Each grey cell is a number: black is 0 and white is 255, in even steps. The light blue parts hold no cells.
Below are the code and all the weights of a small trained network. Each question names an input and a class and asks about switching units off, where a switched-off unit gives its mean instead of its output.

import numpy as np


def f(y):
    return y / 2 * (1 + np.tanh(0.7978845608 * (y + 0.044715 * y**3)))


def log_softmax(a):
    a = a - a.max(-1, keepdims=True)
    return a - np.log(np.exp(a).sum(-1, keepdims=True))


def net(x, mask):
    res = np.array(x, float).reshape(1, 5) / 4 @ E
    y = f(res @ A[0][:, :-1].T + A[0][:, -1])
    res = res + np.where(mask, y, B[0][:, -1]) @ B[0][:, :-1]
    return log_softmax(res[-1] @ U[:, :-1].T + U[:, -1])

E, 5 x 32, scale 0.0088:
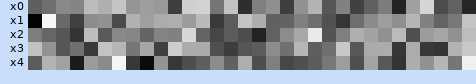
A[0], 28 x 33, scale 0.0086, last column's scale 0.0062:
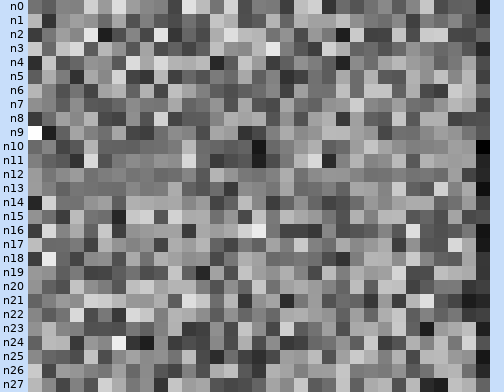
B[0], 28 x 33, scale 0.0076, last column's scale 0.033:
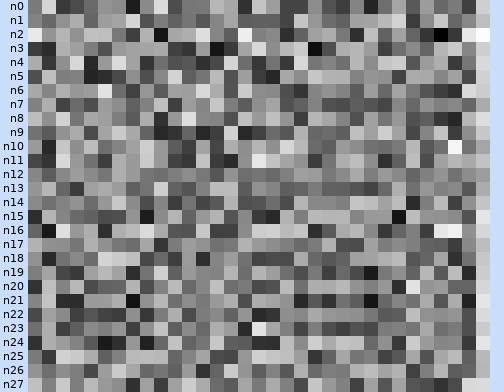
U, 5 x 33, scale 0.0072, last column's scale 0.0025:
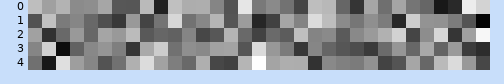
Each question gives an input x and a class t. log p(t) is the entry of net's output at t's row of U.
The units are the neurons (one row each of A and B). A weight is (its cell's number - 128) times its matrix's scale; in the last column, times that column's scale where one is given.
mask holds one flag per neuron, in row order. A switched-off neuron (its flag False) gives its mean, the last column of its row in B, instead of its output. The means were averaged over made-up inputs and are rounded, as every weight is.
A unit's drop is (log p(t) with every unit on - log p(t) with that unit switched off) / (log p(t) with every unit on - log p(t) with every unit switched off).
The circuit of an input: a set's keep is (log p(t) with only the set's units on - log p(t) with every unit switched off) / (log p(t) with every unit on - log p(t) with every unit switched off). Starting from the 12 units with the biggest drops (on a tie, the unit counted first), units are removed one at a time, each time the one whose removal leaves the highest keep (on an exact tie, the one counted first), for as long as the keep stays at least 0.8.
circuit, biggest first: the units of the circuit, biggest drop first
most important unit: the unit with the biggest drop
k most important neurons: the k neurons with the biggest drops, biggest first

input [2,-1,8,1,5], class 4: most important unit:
n11
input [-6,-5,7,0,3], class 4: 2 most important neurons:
[n25; n11]
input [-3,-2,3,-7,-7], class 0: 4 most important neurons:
[n2; n8; n24; n5]
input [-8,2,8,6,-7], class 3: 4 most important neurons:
[n19; n23; n13; n7]
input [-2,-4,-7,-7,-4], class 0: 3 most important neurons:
[n2; n8; n11]
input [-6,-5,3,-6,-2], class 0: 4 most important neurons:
[n2; n8; n21; n0]
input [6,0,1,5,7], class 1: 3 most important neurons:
[n24; n5; n2]
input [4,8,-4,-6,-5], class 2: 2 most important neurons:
[n4; n14]
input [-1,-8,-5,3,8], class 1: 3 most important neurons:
[n24; n5; n4]
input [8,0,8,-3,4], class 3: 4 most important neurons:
[n0; n21; n16; n3]
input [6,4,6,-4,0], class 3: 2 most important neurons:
[n0; n21]
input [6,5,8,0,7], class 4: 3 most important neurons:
[n11; n25; n10]
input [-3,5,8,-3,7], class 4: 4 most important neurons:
[n11; n25; n10; n15]
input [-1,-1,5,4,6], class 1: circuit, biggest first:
[n24]
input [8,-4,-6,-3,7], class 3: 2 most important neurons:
[n21; n0]
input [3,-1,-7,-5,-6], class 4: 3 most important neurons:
[n16; n3; n24]
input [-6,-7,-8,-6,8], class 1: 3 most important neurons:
[n24; n5; n11]
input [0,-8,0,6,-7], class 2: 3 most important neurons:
[n9; n1; n26]
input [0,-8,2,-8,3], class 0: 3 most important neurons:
[n2; n8; n4]
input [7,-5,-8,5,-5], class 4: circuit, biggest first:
[n3]
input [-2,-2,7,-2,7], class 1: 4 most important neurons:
[n24; n5; n16; n3]
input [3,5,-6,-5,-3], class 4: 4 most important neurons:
[n16; n27; n6; n9]
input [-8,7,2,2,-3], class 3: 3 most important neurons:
[n23; n19; n13]
